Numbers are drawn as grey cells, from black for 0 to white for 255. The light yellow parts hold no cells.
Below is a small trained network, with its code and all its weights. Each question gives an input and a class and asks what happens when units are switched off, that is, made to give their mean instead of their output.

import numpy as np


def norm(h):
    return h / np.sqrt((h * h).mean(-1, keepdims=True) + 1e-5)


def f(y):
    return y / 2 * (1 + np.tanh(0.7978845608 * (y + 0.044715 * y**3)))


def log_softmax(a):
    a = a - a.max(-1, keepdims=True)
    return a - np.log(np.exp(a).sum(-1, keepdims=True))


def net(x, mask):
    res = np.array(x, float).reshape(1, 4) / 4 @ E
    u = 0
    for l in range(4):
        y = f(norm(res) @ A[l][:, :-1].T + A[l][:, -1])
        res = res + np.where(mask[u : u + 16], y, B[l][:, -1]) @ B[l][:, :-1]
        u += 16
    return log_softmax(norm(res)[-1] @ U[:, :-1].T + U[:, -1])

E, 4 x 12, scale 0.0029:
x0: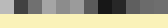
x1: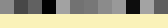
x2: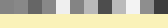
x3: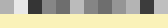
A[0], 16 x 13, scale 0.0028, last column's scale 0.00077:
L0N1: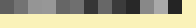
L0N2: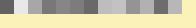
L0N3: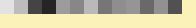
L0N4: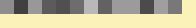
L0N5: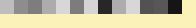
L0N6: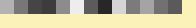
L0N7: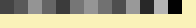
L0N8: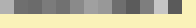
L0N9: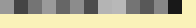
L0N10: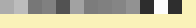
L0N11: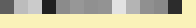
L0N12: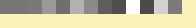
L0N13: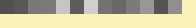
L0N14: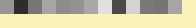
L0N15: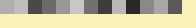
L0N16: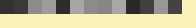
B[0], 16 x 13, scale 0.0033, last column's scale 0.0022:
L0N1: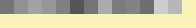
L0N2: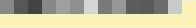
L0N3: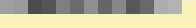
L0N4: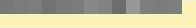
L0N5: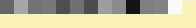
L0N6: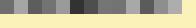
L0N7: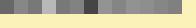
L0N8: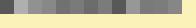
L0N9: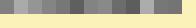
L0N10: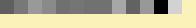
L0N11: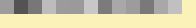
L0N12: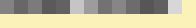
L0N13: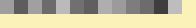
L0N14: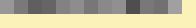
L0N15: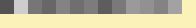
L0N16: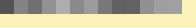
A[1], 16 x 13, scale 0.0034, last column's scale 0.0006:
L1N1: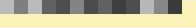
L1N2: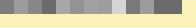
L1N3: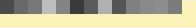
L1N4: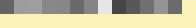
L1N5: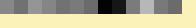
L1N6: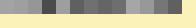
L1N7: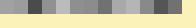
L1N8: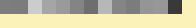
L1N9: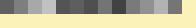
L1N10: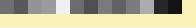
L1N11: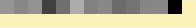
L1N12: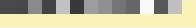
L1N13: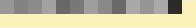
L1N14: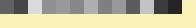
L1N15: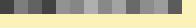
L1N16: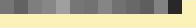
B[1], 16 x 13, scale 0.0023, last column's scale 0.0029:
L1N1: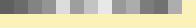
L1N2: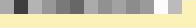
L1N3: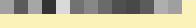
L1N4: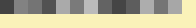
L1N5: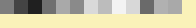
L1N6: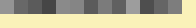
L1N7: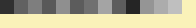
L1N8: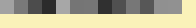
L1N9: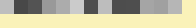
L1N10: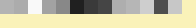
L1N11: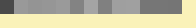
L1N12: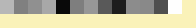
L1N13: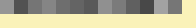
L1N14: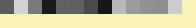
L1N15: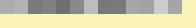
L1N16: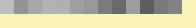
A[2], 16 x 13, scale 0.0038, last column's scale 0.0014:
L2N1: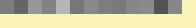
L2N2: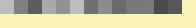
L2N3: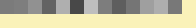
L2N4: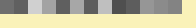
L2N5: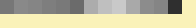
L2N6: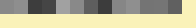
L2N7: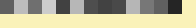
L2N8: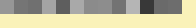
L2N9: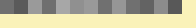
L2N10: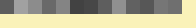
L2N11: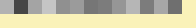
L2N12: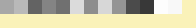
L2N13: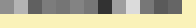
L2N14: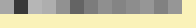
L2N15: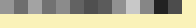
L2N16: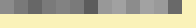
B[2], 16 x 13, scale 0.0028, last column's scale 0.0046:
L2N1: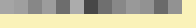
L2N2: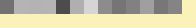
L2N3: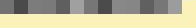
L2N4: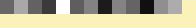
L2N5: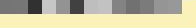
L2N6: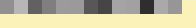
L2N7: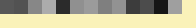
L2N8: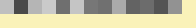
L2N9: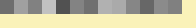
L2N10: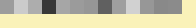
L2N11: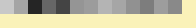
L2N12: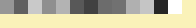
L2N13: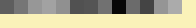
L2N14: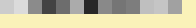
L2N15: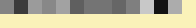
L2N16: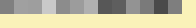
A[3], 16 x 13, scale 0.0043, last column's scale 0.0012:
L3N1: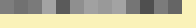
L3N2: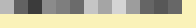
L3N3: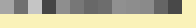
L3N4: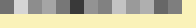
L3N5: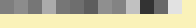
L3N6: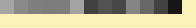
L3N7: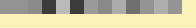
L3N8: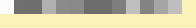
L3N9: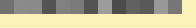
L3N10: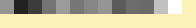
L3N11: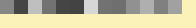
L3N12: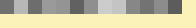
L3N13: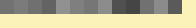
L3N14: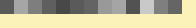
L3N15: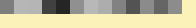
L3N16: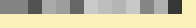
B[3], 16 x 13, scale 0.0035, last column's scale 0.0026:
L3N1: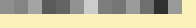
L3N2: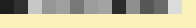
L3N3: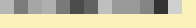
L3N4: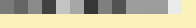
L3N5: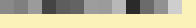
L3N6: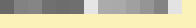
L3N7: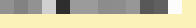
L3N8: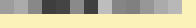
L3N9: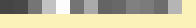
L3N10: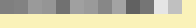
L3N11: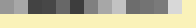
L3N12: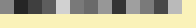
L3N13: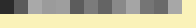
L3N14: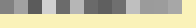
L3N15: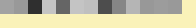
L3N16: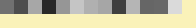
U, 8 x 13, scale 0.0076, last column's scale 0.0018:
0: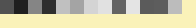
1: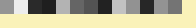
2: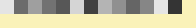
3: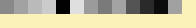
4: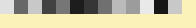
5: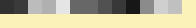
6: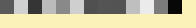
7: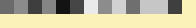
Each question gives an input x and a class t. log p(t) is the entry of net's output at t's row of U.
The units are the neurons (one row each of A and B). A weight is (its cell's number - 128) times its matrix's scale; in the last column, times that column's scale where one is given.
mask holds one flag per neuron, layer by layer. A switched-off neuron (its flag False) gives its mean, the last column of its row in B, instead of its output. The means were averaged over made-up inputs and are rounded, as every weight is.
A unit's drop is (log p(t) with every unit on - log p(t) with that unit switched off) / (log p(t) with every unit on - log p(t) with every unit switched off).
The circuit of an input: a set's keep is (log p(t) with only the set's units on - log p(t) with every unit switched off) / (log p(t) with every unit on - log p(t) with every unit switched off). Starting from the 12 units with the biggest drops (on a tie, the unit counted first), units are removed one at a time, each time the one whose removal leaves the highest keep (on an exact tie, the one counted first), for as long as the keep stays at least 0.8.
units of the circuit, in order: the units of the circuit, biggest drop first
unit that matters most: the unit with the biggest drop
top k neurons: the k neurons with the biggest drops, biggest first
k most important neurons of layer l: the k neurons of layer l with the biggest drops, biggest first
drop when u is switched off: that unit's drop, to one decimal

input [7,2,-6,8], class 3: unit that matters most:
L0N10
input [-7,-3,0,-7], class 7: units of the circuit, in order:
[L2N12 L3N11 L3N15]
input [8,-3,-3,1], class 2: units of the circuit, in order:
[L1N5 L3N8]
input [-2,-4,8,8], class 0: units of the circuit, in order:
[L3N2 L3N16]
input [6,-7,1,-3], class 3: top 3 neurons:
[L0N12 L2N7 L1N2]
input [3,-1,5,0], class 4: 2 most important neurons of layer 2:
[L2N15 L2N4]
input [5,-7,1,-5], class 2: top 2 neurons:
[L0N10 L1N5]
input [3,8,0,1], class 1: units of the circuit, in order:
[L2N12 L2N6 L0N6]
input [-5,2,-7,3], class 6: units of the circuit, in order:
[L3N14 L3N15 L2N12]
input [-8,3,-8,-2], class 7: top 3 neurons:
[L3N15 L2N13 L3N2]
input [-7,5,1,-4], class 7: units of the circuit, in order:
[L1N12 L2N12 L3N15]
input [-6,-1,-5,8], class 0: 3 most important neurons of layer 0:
[L0N5 L0N2 L0N11]
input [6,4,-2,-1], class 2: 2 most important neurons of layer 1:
[L1N5 L1N7]
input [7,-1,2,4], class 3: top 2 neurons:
[L2N7 L1N14]
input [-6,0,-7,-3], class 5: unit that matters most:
L2N4
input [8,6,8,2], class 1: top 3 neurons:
[L2N6 L2N12 L0N10]
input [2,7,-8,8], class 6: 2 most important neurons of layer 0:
[L0N15 L0N10]
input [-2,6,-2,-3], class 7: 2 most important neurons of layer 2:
[L2N12 L2N15]
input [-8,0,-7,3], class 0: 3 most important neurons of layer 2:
[L2N5 L2N14 L2N1]
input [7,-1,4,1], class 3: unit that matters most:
L1N14
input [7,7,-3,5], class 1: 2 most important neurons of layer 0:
[L0N15 L0N6]
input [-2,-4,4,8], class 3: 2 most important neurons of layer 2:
[L2N7 L2N8]
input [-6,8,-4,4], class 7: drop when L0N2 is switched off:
0.2
